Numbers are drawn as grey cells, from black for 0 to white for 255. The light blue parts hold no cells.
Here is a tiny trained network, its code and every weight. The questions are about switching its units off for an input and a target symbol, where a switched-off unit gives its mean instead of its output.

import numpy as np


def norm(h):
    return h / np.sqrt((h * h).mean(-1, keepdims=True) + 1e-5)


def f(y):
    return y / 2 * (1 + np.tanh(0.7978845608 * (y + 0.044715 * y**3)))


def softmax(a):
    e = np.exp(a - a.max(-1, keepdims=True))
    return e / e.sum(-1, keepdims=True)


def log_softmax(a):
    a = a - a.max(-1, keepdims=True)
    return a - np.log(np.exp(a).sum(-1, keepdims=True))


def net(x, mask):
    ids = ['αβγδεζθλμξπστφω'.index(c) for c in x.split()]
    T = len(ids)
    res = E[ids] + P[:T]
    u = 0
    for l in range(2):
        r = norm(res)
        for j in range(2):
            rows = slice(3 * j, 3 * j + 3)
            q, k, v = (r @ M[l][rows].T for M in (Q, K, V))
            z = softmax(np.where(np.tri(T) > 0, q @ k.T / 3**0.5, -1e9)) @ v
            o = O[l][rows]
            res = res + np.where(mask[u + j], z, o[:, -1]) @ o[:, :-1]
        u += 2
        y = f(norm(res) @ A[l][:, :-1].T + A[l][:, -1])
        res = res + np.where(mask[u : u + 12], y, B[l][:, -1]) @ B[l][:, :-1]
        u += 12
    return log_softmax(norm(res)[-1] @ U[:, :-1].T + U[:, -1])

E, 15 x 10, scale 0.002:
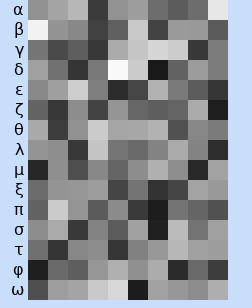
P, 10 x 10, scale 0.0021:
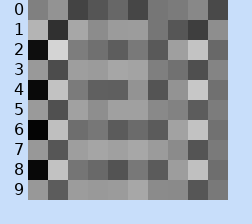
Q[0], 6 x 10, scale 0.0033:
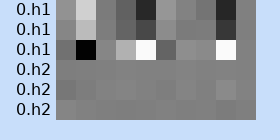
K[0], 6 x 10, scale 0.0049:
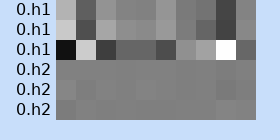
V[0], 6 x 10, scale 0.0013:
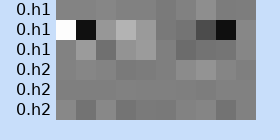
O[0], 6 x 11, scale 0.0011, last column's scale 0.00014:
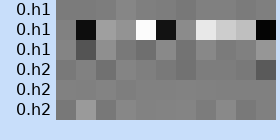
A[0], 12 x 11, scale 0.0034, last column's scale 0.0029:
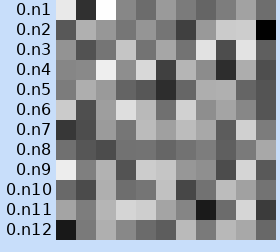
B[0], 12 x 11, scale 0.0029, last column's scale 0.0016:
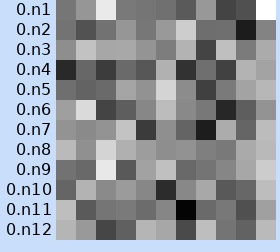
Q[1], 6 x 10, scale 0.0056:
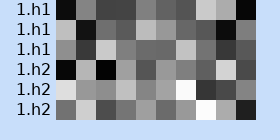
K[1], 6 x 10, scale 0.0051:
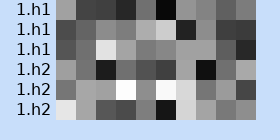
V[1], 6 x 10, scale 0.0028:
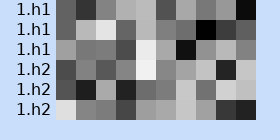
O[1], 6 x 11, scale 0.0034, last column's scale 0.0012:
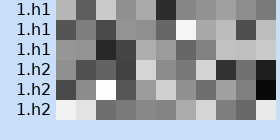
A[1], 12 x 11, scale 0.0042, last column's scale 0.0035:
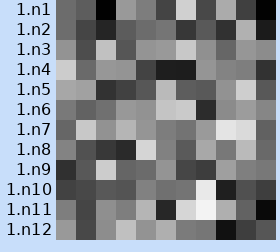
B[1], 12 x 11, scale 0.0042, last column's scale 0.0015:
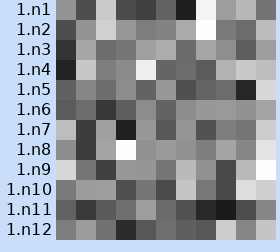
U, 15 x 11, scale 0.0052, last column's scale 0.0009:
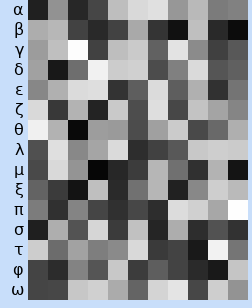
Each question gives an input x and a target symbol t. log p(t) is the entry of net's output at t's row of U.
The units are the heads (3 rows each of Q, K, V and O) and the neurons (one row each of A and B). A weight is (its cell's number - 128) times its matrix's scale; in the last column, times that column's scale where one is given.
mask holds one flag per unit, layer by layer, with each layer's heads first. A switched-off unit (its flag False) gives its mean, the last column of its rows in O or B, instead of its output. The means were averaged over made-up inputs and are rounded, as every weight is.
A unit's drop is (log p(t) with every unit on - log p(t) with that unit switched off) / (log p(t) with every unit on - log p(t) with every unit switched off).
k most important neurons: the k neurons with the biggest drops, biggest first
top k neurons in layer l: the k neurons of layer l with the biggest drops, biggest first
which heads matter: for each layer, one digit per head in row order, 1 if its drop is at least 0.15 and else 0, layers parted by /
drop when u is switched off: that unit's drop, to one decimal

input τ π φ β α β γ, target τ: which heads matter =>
00 / 11
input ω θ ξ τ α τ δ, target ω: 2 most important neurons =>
[1.n10, 1.n8]
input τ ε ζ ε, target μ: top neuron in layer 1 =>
[1.n10]
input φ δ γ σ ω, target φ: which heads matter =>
00 / 10
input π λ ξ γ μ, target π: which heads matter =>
00 / 00
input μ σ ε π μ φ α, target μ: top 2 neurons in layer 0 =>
[0.n2, 0.n9]
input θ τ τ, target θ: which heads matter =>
00 / 01
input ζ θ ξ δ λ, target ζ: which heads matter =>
00 / 01
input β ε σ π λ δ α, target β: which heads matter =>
00 / 11
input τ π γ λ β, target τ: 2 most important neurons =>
[1.n9, 0.n6]
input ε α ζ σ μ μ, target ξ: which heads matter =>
00 / 00
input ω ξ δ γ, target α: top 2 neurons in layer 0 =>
[0.n9, 0.n7]
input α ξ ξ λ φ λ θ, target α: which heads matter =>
00 / 11
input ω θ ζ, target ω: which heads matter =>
00 / 01
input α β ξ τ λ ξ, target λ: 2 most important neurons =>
[1.n4, 0.n11]
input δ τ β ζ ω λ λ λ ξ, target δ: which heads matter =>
00 / 10
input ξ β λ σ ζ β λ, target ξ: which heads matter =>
00 / 01
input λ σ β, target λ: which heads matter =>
00 / 10
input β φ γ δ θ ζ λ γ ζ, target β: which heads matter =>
00 / 11
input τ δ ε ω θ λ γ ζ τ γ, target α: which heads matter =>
00 / 00
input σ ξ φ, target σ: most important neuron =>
[1.n2]
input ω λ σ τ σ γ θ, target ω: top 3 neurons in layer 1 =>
[1.n10, 1.n8, 1.n2]
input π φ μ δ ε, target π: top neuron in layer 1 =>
[1.n1]
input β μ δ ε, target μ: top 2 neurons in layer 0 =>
[0.n4, 0.n1]
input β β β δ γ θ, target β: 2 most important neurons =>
[0.n11, 1.n12]
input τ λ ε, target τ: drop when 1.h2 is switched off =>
0.2
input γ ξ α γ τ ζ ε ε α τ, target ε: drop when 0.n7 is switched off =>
0.1
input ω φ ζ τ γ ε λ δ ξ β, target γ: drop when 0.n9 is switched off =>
0.3
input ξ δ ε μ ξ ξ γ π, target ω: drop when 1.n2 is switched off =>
0.2
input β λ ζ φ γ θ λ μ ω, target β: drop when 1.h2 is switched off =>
0.4
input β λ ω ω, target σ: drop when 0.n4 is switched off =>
0.4
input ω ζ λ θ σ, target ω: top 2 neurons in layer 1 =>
[1.n10, 1.n8]
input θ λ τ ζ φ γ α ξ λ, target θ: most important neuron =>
[0.n6]
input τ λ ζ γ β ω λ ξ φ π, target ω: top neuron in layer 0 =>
[0.n4]
